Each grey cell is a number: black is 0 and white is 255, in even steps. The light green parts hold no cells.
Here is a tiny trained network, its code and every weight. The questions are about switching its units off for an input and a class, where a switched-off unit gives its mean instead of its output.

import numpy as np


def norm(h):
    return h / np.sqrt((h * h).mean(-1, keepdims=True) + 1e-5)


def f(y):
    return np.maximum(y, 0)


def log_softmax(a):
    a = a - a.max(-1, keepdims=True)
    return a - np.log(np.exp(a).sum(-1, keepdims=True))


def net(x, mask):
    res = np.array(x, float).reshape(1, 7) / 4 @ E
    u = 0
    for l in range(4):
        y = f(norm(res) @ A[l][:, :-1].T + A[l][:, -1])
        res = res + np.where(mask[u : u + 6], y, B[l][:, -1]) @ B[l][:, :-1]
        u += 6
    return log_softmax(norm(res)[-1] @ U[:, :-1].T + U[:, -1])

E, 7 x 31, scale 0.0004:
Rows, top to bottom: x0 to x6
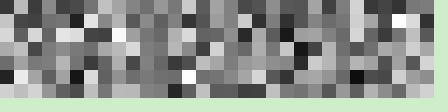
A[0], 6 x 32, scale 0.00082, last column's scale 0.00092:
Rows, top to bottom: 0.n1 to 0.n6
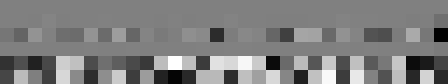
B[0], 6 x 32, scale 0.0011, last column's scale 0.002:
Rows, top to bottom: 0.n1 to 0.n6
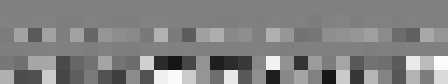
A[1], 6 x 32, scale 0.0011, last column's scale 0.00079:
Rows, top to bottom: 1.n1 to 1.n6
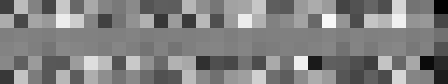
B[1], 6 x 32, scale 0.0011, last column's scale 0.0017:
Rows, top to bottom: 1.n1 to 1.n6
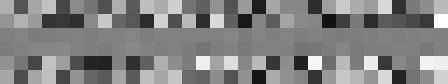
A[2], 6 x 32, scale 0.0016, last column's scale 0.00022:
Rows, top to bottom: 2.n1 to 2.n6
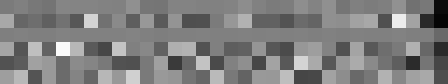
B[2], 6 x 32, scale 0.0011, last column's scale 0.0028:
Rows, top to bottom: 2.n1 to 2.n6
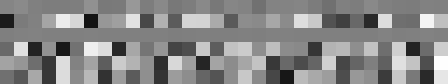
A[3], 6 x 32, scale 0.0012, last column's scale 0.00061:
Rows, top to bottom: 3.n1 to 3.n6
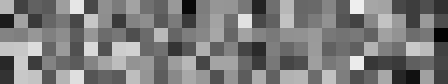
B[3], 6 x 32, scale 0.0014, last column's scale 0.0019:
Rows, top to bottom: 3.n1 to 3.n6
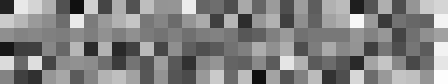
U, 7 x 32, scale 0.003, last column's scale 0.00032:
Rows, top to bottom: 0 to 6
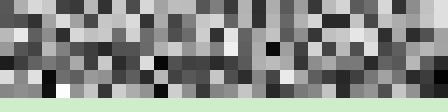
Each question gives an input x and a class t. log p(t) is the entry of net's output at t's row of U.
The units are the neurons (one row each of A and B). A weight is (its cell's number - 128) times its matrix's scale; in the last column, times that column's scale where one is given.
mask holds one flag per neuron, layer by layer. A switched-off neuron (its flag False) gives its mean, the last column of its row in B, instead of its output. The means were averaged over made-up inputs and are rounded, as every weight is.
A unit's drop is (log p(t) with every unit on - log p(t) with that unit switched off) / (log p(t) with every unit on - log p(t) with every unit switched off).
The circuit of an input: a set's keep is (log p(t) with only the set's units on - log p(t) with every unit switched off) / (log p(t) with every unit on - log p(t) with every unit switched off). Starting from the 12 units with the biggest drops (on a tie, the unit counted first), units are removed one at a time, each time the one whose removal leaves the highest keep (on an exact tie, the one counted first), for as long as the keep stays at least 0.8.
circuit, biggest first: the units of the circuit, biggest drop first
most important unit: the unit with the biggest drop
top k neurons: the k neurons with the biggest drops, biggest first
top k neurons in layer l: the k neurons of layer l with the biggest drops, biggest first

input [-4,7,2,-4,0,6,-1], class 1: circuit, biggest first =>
[2.n2]
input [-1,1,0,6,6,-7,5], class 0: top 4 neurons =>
[3.n1 2.n5 1.n5 0.n5]
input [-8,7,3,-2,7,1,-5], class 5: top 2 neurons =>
[1.n2 3.n6]
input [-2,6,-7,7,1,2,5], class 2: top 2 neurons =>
[3.n2 2.n5]
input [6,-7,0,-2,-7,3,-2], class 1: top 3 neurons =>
[3.n6 0.n6 1.n2]
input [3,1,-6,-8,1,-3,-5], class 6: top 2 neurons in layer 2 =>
[2.n5 2.n4]
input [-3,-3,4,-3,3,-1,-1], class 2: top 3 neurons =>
[2.n4 2.n2 1.n5]
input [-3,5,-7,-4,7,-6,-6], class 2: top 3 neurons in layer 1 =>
[1.n5 1.n6 1.n1]
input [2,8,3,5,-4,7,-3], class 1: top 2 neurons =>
[2.n2 3.n1]
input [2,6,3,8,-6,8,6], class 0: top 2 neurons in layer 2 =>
[2.n5 2.n2]
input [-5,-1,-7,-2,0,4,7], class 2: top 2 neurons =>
[3.n2 0.n5]
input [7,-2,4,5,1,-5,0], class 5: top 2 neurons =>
[3.n5 2.n5]
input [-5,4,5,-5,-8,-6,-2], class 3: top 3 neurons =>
[1.n5 1.n6 1.n1]
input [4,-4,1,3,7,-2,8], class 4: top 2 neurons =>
[3.n4 1.n5]
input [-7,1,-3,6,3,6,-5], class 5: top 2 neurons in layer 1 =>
[1.n2 1.n5]
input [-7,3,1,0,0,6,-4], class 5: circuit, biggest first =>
[1.n2]
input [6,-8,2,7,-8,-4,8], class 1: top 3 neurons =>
[3.n6 0.n5 2.n5]
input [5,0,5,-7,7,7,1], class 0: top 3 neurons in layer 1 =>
[1.n1 1.n6 1.n2]
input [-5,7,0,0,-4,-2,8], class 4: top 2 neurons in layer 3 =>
[3.n4 3.n6]
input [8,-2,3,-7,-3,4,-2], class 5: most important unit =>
3.n5
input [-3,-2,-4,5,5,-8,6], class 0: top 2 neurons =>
[3.n1 0.n5]
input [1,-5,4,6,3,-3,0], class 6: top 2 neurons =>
[2.n6 2.n2]
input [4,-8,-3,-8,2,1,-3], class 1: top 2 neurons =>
[3.n6 2.n6]
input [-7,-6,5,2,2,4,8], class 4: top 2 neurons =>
[3.n4 2.n2]
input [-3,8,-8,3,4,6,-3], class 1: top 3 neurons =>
[2.n2 2.n4 3.n1]
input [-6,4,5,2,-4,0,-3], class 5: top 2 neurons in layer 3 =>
[3.n2 3.n6]
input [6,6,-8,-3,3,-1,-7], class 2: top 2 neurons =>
[3.n2 3.n6]
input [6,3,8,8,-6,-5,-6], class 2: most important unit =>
2.n4
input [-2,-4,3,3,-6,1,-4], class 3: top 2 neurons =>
[1.n5 2.n2]
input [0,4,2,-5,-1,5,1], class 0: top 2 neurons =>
[1.n1 1.n6]
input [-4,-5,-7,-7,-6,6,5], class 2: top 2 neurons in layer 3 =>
[3.n2 3.n1]
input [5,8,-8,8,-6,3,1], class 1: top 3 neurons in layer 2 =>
[2.n2 2.n4 2.n5]
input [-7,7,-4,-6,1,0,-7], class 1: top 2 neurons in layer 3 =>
[3.n4 3.n5]
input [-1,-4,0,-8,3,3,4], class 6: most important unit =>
2.n5
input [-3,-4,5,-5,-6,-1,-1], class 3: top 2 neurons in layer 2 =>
[2.n2 2.n6]
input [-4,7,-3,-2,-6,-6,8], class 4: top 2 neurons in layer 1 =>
[1.n6 1.n1]
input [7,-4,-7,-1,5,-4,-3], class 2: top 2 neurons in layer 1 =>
[1.n2 1.n5]
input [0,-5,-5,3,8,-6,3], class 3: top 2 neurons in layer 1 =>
[1.n6 1.n1]
